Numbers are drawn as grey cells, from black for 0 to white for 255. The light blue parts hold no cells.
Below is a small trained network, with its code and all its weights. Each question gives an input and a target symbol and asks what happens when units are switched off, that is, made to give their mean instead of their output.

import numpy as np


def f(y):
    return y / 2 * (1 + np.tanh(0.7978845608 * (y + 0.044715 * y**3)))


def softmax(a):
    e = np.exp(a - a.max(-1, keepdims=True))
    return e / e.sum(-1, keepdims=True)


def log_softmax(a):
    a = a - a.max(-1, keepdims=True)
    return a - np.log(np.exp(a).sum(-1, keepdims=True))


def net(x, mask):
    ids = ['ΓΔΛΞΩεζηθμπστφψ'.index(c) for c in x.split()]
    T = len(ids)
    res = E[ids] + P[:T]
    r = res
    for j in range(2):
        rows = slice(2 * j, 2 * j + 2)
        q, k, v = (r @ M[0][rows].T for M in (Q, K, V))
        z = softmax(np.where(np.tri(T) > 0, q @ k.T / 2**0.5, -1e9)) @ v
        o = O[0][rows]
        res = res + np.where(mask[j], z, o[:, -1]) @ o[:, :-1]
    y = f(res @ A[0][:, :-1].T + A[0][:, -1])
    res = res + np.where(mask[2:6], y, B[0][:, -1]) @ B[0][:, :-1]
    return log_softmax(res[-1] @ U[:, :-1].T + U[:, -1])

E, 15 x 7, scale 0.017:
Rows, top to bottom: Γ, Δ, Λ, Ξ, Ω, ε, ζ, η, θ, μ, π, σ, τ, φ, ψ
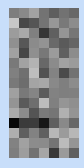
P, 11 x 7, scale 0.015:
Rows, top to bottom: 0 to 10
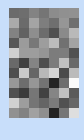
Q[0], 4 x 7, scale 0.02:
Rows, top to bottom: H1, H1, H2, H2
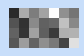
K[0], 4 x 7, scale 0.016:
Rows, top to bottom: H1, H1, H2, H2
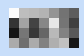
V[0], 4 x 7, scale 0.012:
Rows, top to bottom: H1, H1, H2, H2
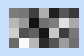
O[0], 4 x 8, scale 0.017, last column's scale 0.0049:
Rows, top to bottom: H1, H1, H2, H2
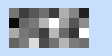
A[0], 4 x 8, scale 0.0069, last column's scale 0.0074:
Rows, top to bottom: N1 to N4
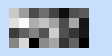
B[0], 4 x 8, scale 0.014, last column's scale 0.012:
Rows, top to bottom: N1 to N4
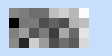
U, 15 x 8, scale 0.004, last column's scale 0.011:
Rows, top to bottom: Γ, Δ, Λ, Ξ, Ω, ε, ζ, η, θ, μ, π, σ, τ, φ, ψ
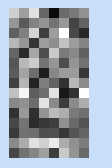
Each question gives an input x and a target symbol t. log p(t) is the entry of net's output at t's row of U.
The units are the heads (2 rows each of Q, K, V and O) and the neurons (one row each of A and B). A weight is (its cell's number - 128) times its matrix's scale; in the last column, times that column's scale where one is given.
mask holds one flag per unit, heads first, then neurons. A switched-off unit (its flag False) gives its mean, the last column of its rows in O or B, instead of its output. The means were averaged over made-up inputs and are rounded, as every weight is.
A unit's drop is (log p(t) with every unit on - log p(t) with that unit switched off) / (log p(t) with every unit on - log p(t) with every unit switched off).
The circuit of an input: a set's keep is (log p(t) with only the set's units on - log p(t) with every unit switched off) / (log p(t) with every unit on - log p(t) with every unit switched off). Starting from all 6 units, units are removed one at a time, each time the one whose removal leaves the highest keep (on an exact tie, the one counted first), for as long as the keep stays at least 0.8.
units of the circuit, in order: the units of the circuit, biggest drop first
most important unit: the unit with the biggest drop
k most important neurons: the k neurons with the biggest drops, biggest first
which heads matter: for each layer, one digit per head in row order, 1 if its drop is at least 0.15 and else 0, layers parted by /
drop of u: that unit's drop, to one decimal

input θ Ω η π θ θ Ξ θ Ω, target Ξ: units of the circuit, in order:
H1; H2; N1
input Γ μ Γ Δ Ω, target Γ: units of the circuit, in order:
H1
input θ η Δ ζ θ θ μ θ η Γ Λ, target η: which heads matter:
11
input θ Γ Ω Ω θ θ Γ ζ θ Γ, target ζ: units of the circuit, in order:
H1; N1; N2
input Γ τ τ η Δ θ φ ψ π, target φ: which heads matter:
11
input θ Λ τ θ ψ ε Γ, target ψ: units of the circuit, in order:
H2; H1
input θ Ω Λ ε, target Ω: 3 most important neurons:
N4; N1; N2
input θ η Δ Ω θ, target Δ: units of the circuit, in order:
N4; H2; H1; N3
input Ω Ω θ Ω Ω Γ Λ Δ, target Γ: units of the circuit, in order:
H2; H1
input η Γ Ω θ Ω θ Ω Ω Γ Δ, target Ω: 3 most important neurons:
N4; N1; N2
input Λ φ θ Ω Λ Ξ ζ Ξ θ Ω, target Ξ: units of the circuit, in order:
H1; N1; H2
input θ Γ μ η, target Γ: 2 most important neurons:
N1; N2
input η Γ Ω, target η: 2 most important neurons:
N2; N4
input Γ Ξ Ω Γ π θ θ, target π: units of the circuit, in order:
H1
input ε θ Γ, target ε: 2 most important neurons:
N2; N3
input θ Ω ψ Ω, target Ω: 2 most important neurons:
N4; N1
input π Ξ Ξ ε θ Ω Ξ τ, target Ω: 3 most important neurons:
N4; N1; N2
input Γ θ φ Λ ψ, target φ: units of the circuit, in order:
H2; H1
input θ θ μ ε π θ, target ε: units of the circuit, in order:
H1; H2; N2
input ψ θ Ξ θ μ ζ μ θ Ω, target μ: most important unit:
H2
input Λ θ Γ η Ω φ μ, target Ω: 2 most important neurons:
N4; N1
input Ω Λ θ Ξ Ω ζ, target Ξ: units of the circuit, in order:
H1; N1; H2
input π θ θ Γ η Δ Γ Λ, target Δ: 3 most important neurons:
N4; N3; N2
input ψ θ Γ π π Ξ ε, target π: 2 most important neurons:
N3; N4
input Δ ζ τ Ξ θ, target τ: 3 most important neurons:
N2; N4; N3
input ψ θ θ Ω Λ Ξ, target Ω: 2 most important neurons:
N1; N4
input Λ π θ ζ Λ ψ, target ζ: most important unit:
H1
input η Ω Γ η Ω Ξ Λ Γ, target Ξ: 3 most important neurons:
N1; N2; N4
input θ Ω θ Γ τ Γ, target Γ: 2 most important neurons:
N1; N2
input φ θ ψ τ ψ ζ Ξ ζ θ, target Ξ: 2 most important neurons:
N1; N2
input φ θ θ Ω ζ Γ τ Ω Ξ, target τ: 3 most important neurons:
N4; N2; N3
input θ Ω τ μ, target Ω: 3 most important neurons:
N4; N1; N2
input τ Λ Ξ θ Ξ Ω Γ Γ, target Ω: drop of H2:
1.0
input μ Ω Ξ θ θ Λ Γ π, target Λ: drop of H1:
0.3
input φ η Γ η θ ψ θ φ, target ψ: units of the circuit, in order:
H2
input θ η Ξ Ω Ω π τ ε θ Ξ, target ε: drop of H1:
0.6
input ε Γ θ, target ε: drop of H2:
0.3
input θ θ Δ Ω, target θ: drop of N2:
0.2
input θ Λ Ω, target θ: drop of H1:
0.1
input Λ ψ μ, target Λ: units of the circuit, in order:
H2
